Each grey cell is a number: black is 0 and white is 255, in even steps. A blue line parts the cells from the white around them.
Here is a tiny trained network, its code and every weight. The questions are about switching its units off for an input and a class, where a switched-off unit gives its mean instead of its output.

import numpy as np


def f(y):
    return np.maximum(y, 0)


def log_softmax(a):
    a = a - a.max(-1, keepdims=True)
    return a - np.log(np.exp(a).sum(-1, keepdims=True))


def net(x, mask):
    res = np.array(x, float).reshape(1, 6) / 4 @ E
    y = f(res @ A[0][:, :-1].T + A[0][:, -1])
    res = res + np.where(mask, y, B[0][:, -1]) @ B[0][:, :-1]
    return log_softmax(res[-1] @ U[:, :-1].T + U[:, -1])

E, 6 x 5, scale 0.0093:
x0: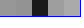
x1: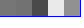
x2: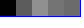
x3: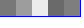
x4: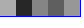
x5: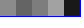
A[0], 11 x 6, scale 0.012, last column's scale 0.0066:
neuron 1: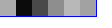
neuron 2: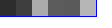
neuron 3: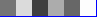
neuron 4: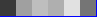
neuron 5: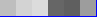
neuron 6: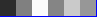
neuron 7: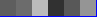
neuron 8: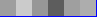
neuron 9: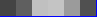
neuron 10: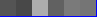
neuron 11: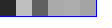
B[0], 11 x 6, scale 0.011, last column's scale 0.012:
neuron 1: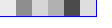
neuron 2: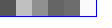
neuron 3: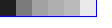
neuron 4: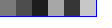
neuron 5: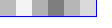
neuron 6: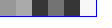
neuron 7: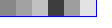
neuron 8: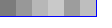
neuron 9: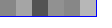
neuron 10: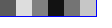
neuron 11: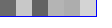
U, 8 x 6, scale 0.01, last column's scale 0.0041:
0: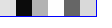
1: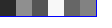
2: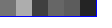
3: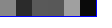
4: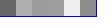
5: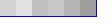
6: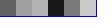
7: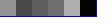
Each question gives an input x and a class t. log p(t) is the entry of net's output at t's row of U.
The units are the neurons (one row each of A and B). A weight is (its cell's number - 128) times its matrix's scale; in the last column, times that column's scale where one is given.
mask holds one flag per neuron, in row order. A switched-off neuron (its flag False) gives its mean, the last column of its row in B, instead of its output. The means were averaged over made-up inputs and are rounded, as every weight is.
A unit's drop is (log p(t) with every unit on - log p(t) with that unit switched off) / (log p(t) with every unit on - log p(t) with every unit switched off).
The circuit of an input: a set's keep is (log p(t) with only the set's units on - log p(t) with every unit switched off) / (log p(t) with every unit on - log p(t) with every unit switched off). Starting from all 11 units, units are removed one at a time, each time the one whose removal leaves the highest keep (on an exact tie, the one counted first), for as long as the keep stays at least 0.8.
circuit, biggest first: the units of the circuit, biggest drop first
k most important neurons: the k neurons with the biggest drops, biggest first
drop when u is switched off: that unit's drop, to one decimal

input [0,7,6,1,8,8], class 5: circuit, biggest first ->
[neuron 1]
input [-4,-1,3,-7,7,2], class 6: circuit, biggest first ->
[neuron 10; neuron 11]
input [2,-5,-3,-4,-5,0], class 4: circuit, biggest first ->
[neuron 1; neuron 3]
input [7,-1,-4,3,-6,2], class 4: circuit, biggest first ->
[neuron 3; neuron 1]
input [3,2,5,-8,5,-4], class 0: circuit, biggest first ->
[neuron 1; neuron 5; neuron 10]
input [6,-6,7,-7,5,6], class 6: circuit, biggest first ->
[neuron 11; neuron 4]
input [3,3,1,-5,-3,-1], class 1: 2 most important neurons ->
[neuron 5; neuron 7]
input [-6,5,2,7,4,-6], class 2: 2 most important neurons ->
[neuron 6; neuron 4]
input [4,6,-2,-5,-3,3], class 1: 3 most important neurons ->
[neuron 3; neuron 5; neuron 7]
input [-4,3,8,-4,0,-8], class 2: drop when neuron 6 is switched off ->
0.2
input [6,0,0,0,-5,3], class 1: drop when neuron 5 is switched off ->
0.2
